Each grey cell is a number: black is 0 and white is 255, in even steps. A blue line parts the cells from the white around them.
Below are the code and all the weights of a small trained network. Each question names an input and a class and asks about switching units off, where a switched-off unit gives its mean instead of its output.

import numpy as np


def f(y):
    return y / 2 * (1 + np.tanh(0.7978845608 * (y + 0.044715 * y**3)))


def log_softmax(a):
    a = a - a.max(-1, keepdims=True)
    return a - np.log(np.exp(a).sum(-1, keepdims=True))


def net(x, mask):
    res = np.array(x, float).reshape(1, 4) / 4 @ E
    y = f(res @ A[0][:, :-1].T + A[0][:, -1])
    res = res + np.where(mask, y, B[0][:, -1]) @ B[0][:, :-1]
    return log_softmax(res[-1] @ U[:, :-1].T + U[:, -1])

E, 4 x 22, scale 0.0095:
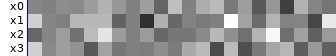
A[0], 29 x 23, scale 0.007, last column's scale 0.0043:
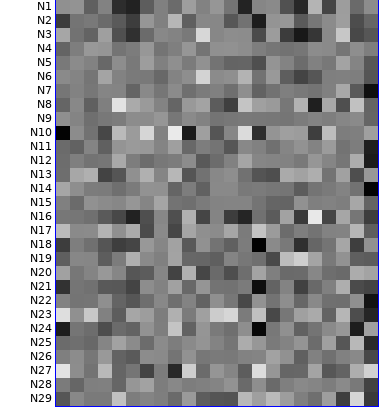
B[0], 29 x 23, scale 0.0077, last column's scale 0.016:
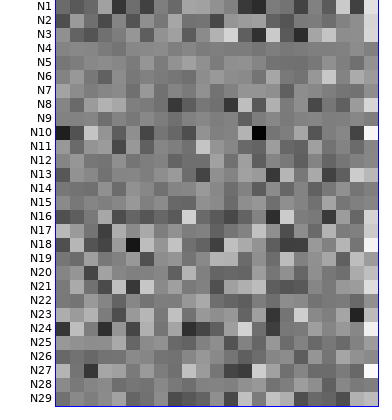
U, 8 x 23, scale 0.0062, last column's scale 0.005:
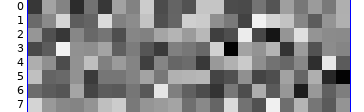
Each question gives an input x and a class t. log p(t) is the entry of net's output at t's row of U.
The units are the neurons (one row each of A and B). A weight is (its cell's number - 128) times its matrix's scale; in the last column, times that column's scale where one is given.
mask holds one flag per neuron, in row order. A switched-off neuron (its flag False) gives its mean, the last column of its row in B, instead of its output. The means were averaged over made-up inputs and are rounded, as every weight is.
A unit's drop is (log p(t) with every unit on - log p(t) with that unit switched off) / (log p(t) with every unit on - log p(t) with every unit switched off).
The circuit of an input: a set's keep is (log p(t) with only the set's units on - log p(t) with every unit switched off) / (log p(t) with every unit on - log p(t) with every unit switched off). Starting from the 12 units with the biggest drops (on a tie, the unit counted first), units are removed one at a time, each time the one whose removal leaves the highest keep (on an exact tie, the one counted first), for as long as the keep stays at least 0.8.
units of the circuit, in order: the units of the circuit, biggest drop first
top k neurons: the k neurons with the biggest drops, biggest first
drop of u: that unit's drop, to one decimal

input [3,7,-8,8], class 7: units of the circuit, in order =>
(N17)
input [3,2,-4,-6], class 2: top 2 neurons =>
(N24; N3)
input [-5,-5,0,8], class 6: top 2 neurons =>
(N16; N1)
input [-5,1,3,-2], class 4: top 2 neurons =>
(N10; N1)
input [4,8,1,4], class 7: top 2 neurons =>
(N23; N17)
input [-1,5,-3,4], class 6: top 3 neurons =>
(N1; N20; N21)
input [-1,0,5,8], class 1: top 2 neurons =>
(N19; N13)
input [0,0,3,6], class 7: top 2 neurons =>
(N10; N24)
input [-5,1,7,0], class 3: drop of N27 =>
0.2
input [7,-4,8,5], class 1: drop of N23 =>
0.2
